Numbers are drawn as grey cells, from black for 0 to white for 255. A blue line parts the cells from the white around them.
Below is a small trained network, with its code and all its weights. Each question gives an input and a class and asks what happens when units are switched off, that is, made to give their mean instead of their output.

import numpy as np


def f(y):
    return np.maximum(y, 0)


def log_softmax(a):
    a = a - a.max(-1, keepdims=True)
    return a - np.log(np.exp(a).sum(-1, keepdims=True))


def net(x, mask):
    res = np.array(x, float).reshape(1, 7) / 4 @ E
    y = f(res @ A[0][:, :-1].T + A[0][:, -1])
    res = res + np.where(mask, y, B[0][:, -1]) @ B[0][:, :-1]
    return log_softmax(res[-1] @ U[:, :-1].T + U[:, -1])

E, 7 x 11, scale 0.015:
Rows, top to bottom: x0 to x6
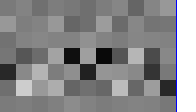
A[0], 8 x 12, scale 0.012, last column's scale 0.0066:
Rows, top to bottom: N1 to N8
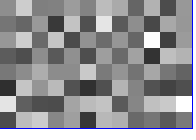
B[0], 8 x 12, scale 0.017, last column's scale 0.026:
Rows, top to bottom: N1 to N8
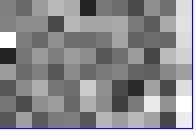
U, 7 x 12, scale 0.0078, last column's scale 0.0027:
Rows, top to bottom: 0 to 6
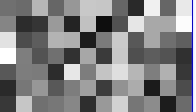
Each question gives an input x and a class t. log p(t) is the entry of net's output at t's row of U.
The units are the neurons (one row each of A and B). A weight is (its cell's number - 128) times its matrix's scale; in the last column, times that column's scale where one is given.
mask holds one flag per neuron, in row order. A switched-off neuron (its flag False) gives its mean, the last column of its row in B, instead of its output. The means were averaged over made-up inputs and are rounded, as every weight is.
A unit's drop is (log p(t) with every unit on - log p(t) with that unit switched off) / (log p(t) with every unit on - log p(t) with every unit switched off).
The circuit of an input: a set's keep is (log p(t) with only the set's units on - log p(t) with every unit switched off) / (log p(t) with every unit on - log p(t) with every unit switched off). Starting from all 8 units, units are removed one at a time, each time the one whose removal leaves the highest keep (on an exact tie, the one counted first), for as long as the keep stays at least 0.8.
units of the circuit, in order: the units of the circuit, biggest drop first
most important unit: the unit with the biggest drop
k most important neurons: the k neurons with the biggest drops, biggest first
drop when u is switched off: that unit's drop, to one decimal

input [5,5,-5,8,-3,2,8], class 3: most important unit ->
N7
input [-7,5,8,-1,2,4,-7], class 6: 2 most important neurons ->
[N7 N8]
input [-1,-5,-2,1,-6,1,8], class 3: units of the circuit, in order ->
[N3 N6 N1]
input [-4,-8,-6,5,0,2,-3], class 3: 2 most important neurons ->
[N7 N4]
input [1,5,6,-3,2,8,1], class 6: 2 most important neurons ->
[N8 N7]
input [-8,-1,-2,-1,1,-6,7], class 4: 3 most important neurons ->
[N6 N2 N4]
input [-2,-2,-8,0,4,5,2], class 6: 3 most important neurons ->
[N7 N8 N2]
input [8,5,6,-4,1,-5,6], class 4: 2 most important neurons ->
[N6 N2]
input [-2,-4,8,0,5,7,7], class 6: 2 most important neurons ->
[N8 N7]
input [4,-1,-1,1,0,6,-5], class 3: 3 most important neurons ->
[N3 N7 N6]
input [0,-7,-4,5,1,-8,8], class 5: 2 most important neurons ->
[N4 N3]
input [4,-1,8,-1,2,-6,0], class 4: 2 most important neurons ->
[N2 N6]
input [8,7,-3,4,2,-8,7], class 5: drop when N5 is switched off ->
0.0
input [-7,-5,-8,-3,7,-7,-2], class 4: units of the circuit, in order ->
[N2]
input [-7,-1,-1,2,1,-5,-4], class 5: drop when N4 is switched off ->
0.1
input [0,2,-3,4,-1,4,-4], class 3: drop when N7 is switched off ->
0.2
